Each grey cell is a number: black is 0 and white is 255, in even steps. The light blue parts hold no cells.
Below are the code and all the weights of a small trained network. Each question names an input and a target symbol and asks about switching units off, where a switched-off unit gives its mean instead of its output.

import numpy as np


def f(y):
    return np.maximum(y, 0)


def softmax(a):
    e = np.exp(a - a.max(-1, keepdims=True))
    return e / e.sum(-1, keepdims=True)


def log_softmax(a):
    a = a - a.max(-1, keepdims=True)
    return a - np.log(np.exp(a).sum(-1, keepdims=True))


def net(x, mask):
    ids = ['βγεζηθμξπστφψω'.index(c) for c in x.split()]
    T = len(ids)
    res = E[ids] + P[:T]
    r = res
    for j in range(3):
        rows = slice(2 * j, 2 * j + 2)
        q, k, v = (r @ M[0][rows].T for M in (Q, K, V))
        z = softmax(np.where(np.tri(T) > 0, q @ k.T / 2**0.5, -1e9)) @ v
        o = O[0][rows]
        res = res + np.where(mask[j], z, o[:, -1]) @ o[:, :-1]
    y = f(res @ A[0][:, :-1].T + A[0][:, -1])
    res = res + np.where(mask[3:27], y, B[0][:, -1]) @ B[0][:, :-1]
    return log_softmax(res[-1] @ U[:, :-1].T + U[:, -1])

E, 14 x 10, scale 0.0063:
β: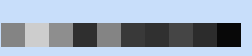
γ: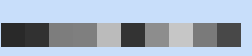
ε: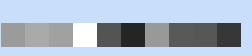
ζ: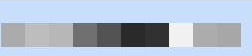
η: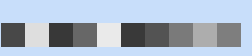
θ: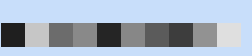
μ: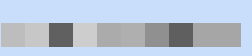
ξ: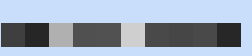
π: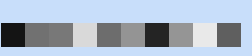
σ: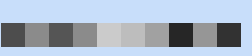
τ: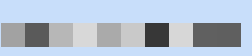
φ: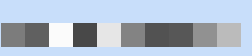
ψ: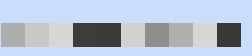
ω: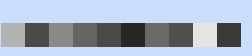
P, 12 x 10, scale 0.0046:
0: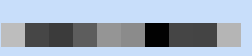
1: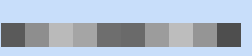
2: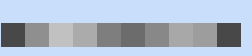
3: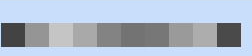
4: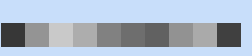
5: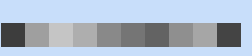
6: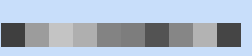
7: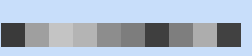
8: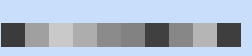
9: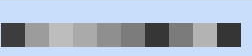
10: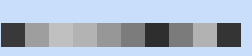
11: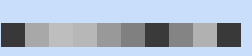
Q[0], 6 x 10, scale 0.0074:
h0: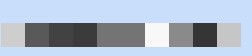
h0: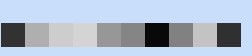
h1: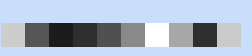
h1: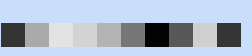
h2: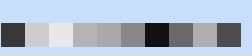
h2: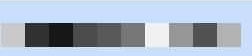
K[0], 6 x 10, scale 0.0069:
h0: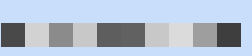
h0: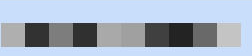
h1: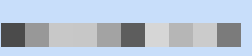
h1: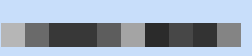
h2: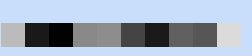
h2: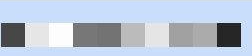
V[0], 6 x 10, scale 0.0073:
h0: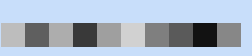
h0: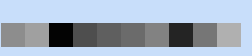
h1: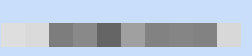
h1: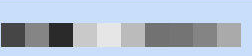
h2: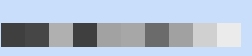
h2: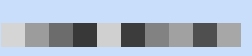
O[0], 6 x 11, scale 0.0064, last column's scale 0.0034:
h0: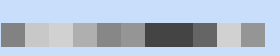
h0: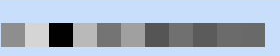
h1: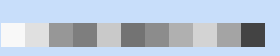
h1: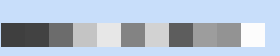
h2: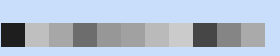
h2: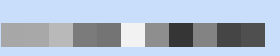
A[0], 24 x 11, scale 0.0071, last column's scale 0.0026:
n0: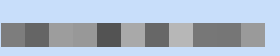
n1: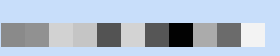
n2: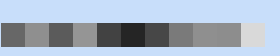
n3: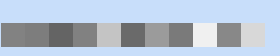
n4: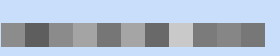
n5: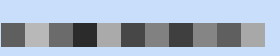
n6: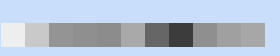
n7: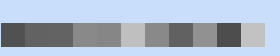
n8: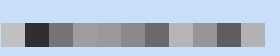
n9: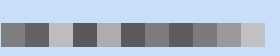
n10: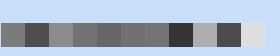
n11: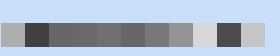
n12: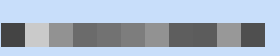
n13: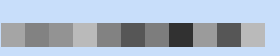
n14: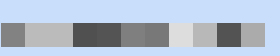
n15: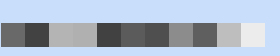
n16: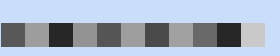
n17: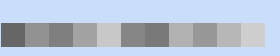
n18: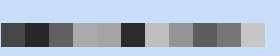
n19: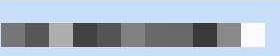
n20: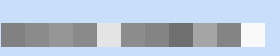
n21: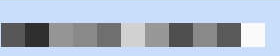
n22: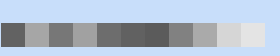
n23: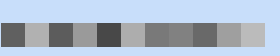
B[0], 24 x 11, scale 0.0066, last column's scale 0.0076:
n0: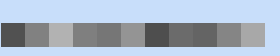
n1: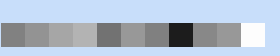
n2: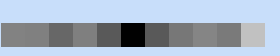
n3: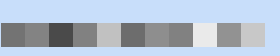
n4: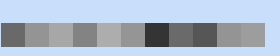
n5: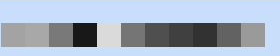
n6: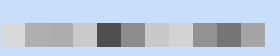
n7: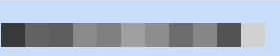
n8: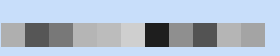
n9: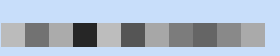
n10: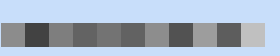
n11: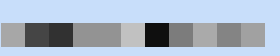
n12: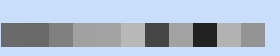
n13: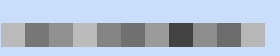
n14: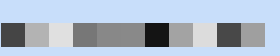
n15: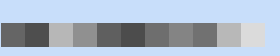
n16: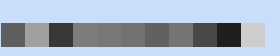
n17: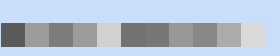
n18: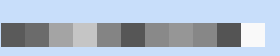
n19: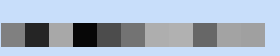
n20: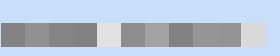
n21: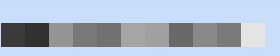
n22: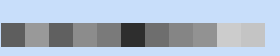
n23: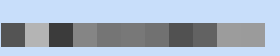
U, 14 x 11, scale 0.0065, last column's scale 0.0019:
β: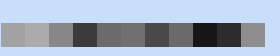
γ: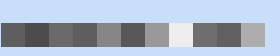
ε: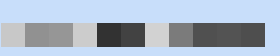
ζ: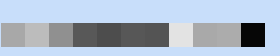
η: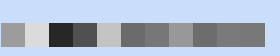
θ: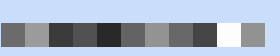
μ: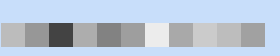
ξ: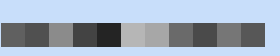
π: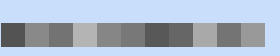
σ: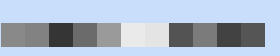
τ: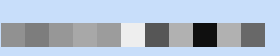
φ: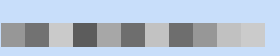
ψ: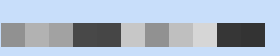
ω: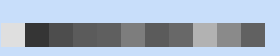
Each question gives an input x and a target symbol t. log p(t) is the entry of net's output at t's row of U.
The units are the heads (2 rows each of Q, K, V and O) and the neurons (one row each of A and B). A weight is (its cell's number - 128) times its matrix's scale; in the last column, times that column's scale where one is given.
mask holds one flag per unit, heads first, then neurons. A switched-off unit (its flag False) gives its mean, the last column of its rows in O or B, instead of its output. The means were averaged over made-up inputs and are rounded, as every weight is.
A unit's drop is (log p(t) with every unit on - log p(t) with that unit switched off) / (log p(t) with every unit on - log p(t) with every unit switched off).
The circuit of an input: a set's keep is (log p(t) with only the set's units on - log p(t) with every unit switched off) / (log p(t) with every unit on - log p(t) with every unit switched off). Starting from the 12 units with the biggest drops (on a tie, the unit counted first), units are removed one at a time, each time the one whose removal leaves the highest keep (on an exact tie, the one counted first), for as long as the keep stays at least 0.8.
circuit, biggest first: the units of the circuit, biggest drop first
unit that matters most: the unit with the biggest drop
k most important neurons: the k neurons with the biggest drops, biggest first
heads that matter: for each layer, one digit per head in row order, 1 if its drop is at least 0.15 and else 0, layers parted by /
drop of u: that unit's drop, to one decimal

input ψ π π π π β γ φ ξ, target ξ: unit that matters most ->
n19
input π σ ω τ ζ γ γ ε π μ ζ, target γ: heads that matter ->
111
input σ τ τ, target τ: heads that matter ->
000
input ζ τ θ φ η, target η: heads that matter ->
010
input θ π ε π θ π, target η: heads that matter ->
110
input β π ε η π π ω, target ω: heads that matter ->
001
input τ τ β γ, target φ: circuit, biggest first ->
[h0; n16; n9]
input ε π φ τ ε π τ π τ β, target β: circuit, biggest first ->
[h1; n5]
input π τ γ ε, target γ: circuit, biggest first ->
[h2; n1; h0]
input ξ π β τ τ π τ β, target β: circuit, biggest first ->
[h1; n5; n16]
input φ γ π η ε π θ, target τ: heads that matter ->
101
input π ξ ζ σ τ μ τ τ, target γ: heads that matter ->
111
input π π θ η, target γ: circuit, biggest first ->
[n1; h0]
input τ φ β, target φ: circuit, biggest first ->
[h0; n16]
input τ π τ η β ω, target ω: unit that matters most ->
n11
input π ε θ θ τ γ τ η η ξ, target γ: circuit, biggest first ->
[h2; h0; n1]
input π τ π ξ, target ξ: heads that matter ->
010
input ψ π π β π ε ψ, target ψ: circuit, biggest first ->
[n14; h1]
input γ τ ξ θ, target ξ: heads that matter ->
011
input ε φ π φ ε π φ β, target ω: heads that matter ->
101
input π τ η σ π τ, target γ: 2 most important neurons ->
[n1; n18]
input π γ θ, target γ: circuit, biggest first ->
[h0; n1; h2]
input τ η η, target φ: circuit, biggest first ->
[h0; n16; n9]
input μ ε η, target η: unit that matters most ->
n5
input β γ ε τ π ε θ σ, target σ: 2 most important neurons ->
[n15; n18]
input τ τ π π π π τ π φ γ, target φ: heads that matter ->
100
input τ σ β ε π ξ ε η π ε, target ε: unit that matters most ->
n13
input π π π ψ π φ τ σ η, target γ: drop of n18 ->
0.2
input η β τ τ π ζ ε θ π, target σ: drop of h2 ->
0.8
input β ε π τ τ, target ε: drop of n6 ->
0.6
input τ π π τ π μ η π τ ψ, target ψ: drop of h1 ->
0.1
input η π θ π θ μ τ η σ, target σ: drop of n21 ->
0.0
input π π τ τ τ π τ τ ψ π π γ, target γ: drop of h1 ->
0.1
